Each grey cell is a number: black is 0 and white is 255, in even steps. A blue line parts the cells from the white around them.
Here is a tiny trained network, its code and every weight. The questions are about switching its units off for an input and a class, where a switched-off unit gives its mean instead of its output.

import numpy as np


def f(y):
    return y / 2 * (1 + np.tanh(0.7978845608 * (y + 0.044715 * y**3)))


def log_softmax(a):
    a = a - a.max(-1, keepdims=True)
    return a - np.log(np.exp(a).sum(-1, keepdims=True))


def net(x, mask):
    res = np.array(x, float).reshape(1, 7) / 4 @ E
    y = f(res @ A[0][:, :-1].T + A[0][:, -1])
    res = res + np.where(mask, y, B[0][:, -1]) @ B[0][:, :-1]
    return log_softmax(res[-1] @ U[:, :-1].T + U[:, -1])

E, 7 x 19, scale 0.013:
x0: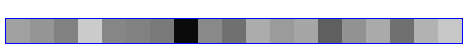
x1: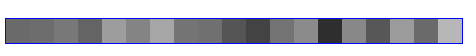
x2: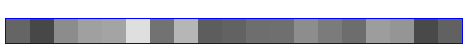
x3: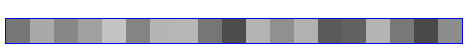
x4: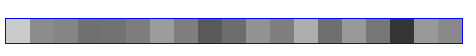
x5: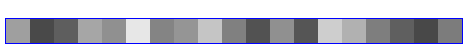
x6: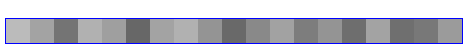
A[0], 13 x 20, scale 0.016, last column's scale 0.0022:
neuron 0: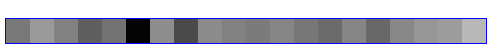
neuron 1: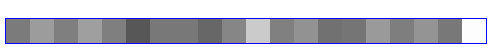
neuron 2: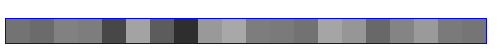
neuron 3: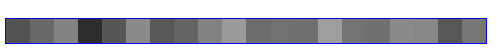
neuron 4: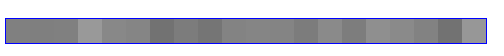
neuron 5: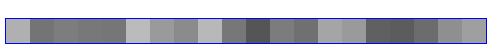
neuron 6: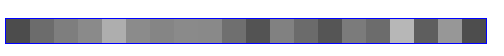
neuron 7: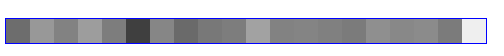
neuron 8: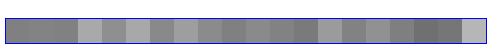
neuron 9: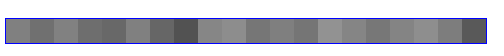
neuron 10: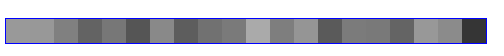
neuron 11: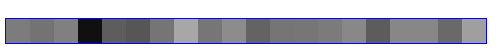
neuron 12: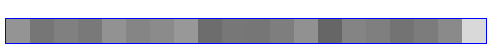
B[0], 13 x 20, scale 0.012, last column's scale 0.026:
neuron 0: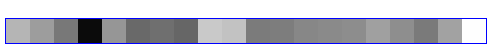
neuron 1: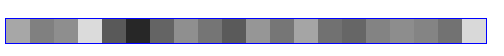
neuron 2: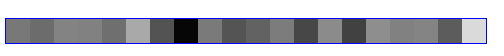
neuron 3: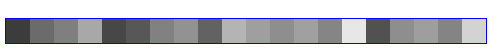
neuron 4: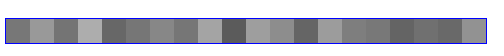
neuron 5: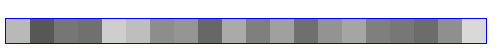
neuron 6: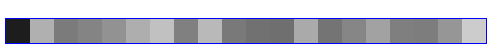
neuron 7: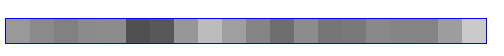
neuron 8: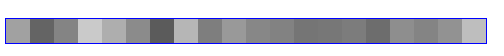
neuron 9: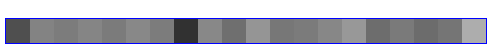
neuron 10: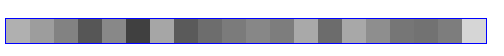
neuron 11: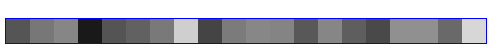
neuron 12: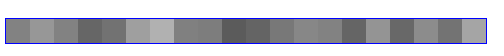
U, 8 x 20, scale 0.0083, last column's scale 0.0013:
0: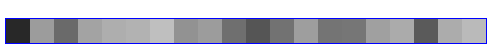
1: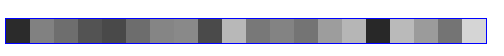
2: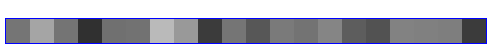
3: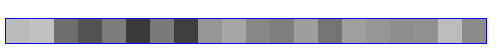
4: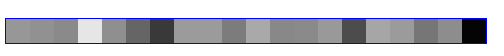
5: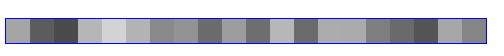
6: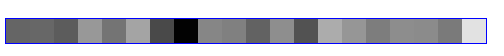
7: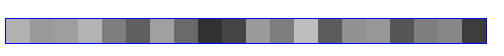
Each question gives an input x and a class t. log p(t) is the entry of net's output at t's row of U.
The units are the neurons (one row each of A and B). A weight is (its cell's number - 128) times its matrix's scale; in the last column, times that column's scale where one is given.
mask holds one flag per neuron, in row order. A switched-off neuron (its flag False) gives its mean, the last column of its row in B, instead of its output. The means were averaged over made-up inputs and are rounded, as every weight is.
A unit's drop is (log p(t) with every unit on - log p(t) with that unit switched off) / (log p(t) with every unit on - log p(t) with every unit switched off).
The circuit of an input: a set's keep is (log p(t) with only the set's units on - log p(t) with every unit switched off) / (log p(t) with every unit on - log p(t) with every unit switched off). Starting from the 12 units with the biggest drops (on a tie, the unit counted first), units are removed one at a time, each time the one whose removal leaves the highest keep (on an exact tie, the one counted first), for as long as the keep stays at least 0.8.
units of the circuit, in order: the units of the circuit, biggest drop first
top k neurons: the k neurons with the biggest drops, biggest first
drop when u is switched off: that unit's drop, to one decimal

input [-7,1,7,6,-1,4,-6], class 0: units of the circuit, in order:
neuron 6
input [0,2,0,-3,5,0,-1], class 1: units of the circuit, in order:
neuron 0; neuron 7
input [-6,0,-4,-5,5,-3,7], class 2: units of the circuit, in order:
neuron 11; neuron 3
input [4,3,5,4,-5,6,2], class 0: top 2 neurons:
neuron 6; neuron 0
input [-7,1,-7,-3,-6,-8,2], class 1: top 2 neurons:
neuron 11; neuron 3
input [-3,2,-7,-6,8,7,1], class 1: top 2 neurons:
neuron 11; neuron 3
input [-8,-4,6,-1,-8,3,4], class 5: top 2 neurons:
neuron 8; neuron 5
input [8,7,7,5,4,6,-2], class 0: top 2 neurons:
neuron 6; neuron 12
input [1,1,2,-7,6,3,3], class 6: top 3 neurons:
neuron 2; neuron 8; neuron 9
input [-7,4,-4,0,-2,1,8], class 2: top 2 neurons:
neuron 3; neuron 11
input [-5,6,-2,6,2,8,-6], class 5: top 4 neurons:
neuron 5; neuron 8; neuron 9; neuron 2
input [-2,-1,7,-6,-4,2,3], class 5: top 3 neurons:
neuron 5; neuron 11; neuron 8
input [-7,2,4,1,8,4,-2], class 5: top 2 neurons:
neuron 5; neuron 8
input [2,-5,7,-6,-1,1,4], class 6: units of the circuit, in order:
neuron 2
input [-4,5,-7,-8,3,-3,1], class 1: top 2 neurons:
neuron 11; neuron 3
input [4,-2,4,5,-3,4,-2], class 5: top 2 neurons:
neuron 8; neuron 1
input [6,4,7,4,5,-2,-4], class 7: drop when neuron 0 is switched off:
0.2
